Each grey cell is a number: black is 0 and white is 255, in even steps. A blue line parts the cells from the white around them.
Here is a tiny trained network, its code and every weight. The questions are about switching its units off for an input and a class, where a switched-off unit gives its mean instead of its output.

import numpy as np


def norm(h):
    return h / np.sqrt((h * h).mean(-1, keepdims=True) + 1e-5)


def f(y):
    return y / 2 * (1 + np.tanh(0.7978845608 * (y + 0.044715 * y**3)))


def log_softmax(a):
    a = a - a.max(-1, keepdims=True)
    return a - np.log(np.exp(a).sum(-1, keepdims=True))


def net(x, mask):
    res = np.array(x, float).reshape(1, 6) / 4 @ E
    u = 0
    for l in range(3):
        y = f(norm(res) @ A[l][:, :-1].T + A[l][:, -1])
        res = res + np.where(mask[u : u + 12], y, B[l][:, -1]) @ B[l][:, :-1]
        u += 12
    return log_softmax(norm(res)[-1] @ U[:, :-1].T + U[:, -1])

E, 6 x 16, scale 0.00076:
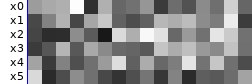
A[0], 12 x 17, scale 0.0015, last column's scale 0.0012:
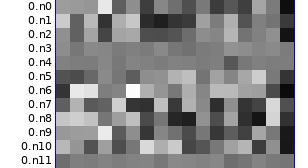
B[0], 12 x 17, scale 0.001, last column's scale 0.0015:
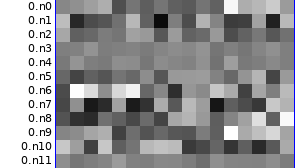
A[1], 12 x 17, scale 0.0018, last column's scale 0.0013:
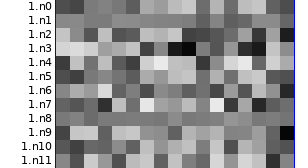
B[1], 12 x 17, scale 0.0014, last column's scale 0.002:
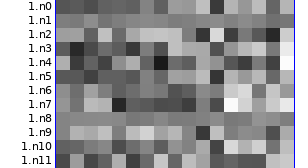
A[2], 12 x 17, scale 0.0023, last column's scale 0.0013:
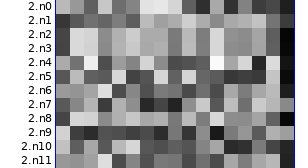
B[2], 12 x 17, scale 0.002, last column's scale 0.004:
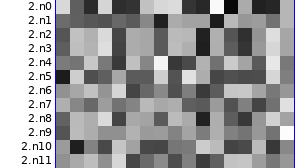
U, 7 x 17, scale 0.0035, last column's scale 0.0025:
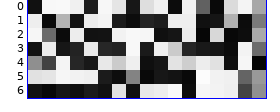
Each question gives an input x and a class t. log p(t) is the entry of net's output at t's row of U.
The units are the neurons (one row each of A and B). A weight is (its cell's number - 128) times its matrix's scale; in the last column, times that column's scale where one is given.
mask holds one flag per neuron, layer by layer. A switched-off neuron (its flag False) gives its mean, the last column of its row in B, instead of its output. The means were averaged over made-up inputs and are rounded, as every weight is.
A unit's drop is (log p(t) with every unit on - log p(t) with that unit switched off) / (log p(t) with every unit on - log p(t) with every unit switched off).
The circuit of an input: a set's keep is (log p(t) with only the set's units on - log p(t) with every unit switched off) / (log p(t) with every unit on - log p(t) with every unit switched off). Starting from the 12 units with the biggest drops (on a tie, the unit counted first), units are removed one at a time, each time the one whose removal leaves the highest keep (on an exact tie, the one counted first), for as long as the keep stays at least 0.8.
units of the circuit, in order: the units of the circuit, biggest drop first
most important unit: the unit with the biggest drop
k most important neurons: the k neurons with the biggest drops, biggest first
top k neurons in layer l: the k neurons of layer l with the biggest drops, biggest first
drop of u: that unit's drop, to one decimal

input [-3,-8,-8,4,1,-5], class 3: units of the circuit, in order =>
0.n7; 2.n5
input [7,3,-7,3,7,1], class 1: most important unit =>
0.n1
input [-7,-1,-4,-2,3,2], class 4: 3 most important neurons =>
1.n4; 1.n7; 2.n4
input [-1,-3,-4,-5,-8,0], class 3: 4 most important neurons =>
0.n7; 2.n5; 1.n7; 1.n10
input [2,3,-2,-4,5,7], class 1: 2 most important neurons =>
1.n7; 0.n1
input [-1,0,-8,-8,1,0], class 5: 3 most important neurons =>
1.n4; 0.n9; 0.n0
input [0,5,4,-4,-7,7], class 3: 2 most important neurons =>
0.n7; 1.n7
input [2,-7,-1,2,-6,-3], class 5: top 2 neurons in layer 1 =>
1.n11; 1.n6
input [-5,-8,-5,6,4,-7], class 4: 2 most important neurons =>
2.n4; 1.n7
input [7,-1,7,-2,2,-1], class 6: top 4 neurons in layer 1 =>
1.n5; 1.n0; 1.n10; 1.n9
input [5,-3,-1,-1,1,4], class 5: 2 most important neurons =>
0.n9; 0.n0
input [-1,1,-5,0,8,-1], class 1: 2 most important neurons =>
0.n1; 2.n10
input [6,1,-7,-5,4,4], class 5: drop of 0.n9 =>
0.1
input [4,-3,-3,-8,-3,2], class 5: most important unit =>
0.n9
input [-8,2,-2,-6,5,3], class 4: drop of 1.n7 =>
0.3
